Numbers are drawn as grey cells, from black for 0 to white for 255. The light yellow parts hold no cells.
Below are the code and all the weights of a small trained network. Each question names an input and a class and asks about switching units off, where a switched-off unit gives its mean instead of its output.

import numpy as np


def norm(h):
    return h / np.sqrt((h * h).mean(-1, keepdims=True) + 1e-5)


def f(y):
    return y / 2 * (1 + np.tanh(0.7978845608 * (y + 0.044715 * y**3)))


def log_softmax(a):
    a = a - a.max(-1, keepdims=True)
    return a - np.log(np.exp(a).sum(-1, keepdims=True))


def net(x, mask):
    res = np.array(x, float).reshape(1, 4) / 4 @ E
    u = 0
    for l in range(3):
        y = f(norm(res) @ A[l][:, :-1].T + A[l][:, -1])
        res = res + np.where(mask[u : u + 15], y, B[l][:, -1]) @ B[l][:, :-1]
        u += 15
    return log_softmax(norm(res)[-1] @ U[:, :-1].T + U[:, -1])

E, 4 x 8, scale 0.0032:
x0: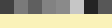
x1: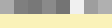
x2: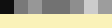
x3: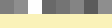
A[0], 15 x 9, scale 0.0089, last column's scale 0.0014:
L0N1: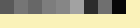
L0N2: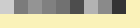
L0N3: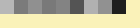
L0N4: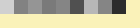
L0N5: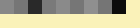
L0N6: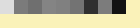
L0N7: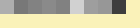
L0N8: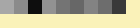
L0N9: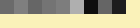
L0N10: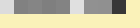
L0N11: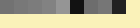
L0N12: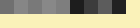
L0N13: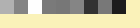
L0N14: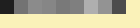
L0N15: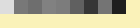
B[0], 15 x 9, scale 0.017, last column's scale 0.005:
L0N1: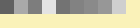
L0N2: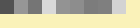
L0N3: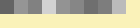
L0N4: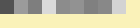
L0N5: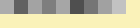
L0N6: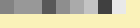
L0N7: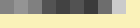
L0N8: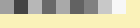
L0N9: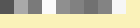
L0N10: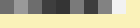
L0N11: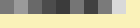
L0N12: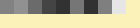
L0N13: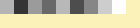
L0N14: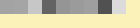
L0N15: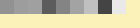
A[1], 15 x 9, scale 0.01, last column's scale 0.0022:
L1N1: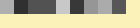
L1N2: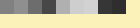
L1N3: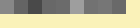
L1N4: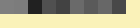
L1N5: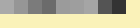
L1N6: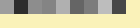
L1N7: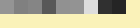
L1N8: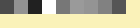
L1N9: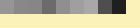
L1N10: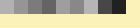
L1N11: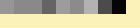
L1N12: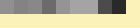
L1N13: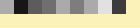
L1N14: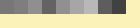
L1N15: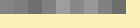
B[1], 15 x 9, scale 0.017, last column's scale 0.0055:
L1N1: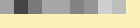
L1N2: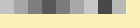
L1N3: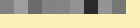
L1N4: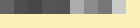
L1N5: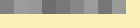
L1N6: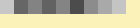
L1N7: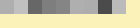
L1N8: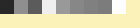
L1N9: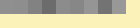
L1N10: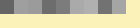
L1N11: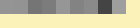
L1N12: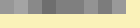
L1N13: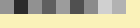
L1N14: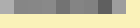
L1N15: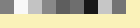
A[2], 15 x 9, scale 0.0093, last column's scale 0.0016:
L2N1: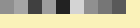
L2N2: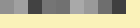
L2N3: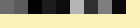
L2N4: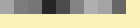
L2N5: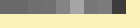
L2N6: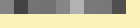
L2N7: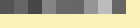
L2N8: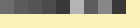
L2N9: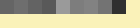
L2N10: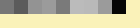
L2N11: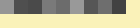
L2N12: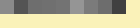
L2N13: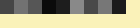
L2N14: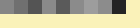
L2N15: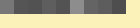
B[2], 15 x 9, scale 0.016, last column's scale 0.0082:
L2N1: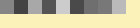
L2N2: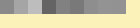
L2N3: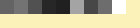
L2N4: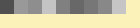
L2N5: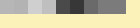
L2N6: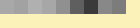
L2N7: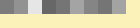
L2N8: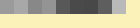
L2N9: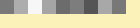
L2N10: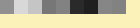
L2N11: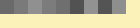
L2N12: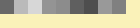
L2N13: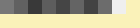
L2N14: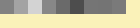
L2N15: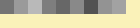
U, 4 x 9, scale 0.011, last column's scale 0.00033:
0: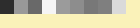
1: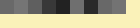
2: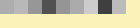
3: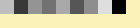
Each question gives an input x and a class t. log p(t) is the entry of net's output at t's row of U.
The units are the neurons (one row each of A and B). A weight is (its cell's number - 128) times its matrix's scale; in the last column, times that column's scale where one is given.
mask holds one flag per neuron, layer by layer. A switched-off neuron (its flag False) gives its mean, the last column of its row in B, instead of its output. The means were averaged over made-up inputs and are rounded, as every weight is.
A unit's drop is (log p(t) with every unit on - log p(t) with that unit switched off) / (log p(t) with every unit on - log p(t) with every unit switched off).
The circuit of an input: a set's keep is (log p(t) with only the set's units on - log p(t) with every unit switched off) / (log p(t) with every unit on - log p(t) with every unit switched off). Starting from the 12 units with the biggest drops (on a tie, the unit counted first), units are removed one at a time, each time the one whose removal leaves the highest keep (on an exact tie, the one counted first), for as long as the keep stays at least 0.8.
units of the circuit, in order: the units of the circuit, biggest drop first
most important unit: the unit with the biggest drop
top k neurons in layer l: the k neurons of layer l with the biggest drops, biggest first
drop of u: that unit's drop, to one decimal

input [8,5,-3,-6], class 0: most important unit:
L0N9
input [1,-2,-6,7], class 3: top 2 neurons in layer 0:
(L0N13 L0N14)
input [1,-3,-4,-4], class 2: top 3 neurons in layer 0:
(L0N15 L0N6 L0N13)
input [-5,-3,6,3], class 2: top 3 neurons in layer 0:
(L0N14 L0N9 L0N1)
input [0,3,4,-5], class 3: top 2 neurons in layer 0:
(L0N6 L0N15)
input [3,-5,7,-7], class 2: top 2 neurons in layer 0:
(L0N14 L0N13)
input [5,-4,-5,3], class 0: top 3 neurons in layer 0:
(L0N9 L0N1 L0N14)
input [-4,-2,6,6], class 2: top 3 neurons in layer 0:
(L0N14 L0N8 L0N5)
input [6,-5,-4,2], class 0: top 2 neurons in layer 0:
(L0N9 L0N1)
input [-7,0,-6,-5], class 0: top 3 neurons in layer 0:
(L0N4 L0N2 L0N3)
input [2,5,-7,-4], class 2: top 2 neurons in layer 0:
(L0N6 L0N15)
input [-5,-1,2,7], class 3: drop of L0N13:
1.0
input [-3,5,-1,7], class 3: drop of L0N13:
1.1
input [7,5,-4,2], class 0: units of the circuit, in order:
(L0N9)
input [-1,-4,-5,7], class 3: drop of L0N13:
1.1
